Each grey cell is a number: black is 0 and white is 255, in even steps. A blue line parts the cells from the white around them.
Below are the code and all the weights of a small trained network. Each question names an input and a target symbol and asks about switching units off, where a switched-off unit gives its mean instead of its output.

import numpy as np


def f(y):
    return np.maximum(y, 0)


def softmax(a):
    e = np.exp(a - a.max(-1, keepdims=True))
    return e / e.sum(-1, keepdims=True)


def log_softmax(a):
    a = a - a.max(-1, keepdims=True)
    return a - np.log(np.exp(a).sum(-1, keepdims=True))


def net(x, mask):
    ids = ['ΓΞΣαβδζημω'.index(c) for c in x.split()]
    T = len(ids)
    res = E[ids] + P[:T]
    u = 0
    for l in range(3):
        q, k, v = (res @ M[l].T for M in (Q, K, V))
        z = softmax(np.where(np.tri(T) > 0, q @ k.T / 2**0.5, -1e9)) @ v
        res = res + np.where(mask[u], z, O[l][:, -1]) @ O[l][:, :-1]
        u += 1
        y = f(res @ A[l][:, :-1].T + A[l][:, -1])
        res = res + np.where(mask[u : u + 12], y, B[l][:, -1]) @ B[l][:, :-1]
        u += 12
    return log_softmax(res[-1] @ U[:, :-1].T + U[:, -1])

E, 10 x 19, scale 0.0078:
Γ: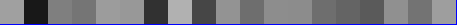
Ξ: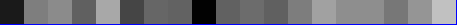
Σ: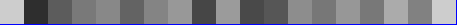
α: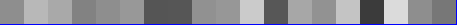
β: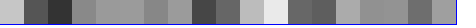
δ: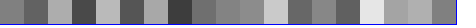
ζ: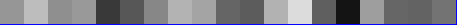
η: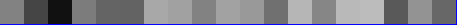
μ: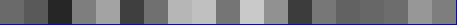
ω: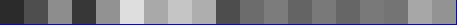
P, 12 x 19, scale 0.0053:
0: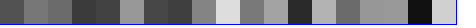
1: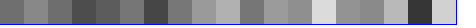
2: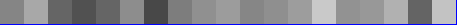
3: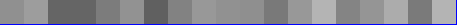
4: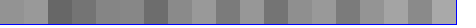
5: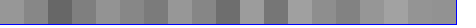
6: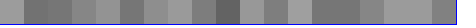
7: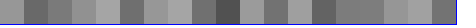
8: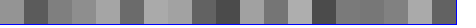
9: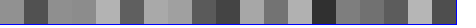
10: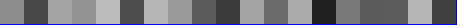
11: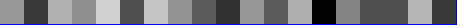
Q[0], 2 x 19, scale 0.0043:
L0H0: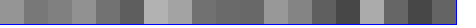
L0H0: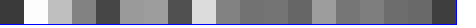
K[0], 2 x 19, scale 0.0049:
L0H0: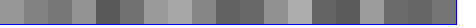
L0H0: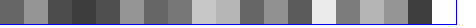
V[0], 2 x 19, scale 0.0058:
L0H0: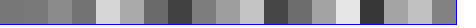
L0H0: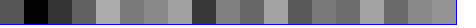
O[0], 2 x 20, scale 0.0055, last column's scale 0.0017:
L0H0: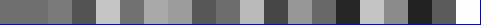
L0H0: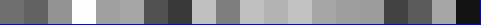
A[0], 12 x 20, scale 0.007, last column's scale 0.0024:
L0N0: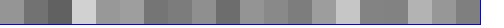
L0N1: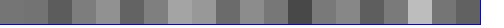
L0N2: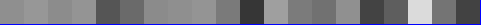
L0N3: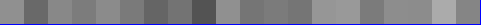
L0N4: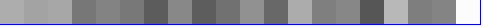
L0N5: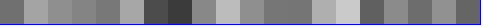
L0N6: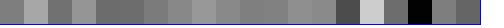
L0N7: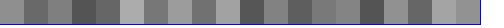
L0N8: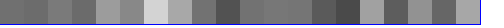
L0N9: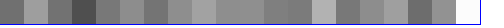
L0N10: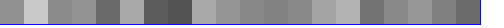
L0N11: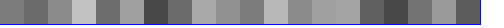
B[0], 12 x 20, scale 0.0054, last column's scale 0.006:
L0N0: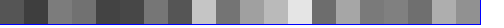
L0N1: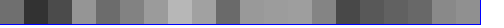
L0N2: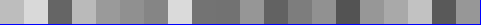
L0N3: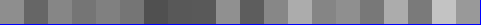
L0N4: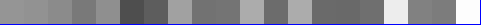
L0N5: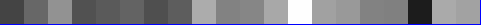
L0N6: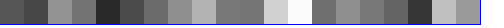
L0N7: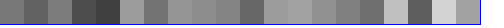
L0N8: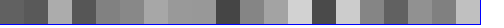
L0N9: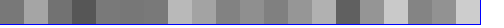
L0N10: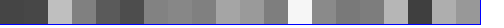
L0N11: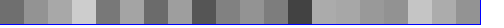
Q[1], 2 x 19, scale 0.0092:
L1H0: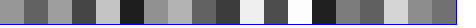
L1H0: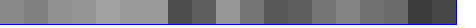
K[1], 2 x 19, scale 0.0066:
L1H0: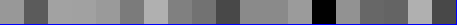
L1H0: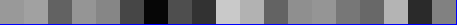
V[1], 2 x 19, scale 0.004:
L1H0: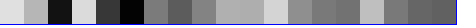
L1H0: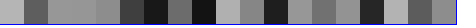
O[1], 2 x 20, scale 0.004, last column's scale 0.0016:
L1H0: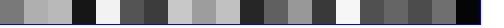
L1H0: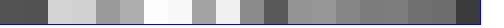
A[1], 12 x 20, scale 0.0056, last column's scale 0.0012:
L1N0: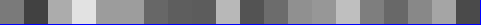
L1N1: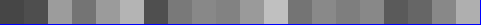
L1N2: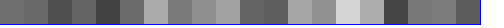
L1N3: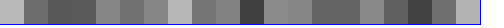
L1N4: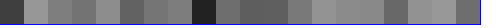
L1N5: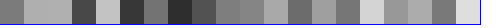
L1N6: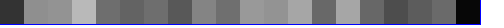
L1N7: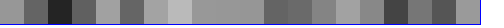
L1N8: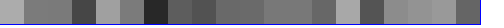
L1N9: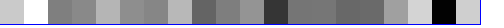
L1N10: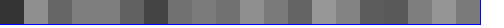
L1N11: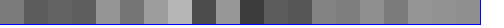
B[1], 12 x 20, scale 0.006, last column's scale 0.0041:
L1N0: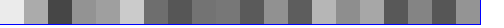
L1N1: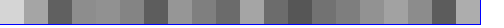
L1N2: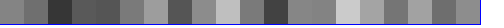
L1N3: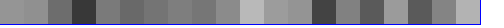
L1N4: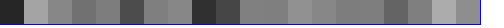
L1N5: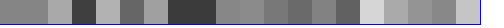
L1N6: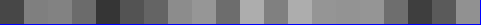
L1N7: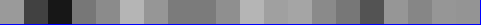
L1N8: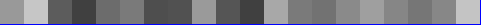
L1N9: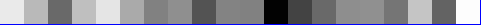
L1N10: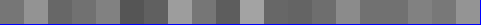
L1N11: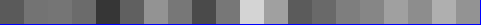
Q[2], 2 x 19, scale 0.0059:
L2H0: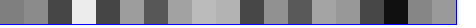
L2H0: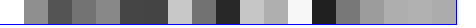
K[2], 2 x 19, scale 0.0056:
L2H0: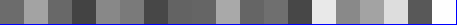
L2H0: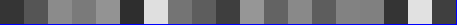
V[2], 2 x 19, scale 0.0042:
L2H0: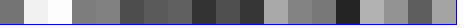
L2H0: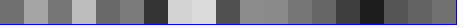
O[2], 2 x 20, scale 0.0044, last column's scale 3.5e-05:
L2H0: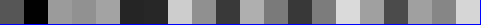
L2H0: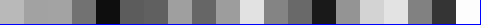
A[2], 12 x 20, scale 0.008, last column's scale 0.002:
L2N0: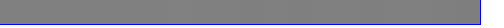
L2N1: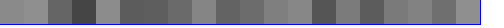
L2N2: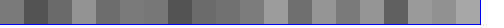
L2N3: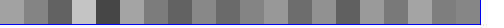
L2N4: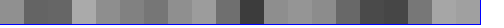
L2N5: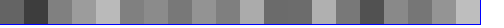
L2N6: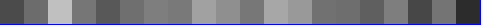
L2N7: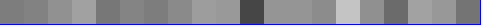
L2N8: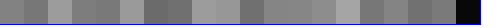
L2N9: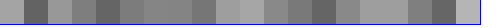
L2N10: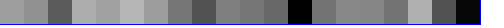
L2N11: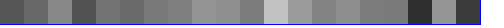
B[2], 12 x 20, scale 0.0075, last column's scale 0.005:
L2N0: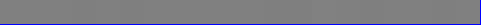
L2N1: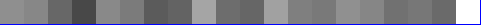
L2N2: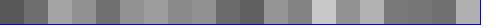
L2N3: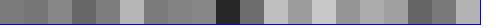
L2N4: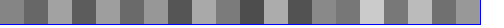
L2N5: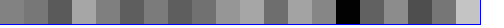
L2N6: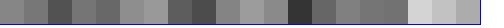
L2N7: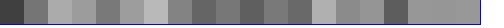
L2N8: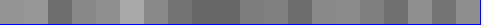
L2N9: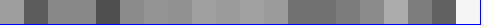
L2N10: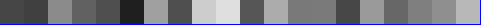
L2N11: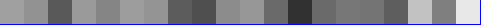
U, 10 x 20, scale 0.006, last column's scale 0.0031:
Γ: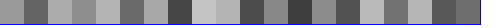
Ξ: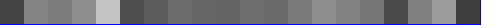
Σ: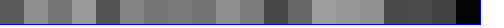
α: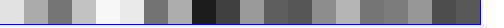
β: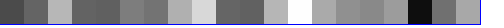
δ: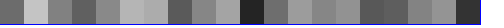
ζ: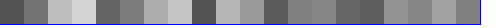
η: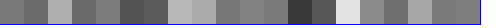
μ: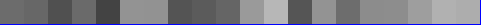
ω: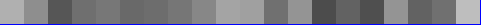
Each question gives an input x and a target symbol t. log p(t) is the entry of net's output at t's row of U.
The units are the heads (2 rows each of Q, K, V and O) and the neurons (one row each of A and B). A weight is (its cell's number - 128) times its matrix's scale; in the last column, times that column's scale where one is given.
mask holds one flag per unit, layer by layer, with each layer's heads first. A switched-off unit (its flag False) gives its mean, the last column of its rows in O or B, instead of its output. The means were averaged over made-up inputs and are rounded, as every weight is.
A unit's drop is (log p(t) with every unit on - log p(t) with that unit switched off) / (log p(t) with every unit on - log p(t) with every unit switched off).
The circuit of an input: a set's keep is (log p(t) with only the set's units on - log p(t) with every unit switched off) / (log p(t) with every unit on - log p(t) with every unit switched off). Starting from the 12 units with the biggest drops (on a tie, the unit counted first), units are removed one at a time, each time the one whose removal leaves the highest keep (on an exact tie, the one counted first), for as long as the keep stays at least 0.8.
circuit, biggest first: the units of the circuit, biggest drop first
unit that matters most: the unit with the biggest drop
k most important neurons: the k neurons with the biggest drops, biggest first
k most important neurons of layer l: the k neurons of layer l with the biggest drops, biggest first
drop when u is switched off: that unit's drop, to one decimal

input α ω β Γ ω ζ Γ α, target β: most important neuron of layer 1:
[L1N9]
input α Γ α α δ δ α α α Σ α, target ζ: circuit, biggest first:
[L1H0; L2N1]
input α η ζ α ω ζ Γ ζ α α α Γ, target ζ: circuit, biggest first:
[L1H0; L2N1]
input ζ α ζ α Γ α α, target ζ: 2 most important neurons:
[L2N10; L2N1]
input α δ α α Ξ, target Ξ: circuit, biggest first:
[L2H0; L1N4; L2N9]
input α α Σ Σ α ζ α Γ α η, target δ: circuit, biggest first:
[L2H0; L1N2; L0N4; L0N8]
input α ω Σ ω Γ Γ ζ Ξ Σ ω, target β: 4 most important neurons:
[L2N11; L2N3; L0N8; L1N9]
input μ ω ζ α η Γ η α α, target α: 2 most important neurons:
[L1N9; L2N10]
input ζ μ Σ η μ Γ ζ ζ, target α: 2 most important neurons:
[L0N2; L1N9]
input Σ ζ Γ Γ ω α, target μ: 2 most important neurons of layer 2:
[L2N6; L2N11]
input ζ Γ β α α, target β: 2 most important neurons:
[L0N5; L0N10]
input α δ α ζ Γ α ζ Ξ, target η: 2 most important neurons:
[L2N5; L0N6]
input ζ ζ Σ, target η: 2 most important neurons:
[L0N2; L2N5]
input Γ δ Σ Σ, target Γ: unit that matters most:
L2N4
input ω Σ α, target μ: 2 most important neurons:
[L0N5; L1N9]
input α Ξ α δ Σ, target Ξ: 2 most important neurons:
[L1N5; L2N9]
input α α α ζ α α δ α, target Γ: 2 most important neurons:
[L2N10; L1N9]
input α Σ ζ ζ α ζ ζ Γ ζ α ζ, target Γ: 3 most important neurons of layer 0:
[L0N2; L0N5; L0N6]
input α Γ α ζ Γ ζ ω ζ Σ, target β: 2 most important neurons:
[L2N11; L2N3]
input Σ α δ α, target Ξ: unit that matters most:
L2H0
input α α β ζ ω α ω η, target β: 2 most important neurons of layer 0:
[L0N8; L0N0]
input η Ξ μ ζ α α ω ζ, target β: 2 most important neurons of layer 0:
[L0N6; L0N8]
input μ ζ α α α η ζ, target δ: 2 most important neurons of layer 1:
[L1N2; L1N7]
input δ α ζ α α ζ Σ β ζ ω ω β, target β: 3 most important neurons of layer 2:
[L2N3; L2N11; L2N2]
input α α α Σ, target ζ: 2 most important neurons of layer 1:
[L1N8; L1N11]
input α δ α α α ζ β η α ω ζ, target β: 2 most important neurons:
[L0N8; L2N3]
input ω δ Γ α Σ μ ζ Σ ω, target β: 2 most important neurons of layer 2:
[L2N11; L2N3]
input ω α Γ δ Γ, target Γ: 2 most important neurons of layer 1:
[L1N5; L1N8]
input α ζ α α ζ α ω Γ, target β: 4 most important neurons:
[L2N11; L2N3; L1N9; L0N8]
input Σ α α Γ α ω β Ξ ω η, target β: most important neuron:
[L0N8]
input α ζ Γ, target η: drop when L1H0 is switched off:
0.2
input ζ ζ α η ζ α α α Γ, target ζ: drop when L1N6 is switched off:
0.0
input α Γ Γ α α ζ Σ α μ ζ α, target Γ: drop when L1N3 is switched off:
0.1
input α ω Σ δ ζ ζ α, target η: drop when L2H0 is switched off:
0.7
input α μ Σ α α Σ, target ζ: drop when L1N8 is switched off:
0.1
